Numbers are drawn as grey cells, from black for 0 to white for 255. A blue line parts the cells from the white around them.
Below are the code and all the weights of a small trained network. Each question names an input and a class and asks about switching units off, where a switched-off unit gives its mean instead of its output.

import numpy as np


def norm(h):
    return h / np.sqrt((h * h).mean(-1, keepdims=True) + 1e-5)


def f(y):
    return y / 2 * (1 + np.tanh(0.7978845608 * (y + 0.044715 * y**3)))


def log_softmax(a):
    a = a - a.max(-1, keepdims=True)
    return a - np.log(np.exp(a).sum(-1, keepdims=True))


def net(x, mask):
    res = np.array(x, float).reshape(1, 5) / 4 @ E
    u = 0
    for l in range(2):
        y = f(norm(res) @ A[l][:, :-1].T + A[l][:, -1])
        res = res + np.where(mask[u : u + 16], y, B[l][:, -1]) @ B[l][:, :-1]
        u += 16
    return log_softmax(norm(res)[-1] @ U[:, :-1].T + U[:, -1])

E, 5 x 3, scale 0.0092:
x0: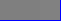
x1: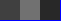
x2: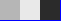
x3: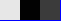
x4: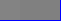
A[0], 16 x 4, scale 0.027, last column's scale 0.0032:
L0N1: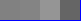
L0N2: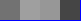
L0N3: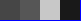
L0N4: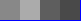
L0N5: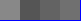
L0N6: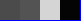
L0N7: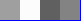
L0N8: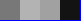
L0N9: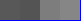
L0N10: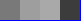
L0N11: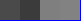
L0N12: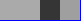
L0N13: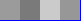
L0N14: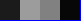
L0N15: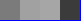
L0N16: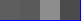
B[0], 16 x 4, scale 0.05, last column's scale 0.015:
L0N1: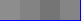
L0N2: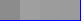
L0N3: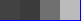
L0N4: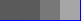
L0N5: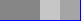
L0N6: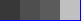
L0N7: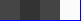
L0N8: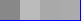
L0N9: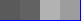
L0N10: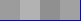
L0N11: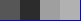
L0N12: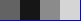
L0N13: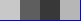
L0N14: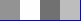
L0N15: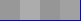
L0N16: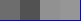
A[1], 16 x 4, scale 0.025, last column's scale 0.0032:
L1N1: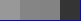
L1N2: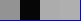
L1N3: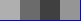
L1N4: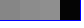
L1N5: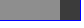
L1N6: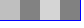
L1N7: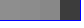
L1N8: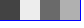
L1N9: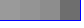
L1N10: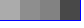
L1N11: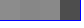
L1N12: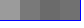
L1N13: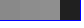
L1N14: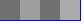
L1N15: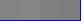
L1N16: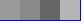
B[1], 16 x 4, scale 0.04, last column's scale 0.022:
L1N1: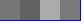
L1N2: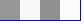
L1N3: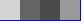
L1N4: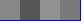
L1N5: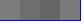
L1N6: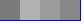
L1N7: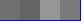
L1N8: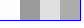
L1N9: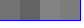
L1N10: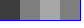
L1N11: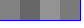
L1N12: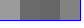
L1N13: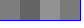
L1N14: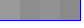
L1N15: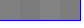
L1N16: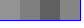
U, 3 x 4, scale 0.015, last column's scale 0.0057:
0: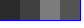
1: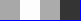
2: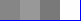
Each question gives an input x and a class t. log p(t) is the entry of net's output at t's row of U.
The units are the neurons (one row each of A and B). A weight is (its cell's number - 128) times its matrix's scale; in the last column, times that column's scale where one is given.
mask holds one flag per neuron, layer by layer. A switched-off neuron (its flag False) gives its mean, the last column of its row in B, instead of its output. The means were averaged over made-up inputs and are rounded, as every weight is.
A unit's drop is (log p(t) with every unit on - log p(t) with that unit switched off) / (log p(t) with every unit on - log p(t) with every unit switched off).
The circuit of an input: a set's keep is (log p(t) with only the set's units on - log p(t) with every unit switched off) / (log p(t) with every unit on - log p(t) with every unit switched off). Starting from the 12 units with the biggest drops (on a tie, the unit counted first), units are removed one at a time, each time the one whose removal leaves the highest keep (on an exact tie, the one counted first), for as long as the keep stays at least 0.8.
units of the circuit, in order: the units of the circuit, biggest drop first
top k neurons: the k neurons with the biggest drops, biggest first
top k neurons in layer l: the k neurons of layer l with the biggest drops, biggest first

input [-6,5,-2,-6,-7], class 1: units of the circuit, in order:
(L0N14)
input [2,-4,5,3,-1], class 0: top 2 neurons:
(L0N12; L0N13)
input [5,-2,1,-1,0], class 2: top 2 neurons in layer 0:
(L0N7; L0N14)
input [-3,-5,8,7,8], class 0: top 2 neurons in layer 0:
(L0N12; L0N13)
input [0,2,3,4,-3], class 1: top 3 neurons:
(L0N7; L1N2; L0N6)
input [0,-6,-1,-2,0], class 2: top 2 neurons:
(L0N13; L1N2)
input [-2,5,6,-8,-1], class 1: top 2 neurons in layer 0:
(L0N14; L0N3)
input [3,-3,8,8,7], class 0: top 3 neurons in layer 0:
(L0N12; L0N14; L0N13)
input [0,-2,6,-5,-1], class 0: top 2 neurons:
(L0N7; L1N2)
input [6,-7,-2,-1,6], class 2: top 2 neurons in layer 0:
(L0N13; L0N7)
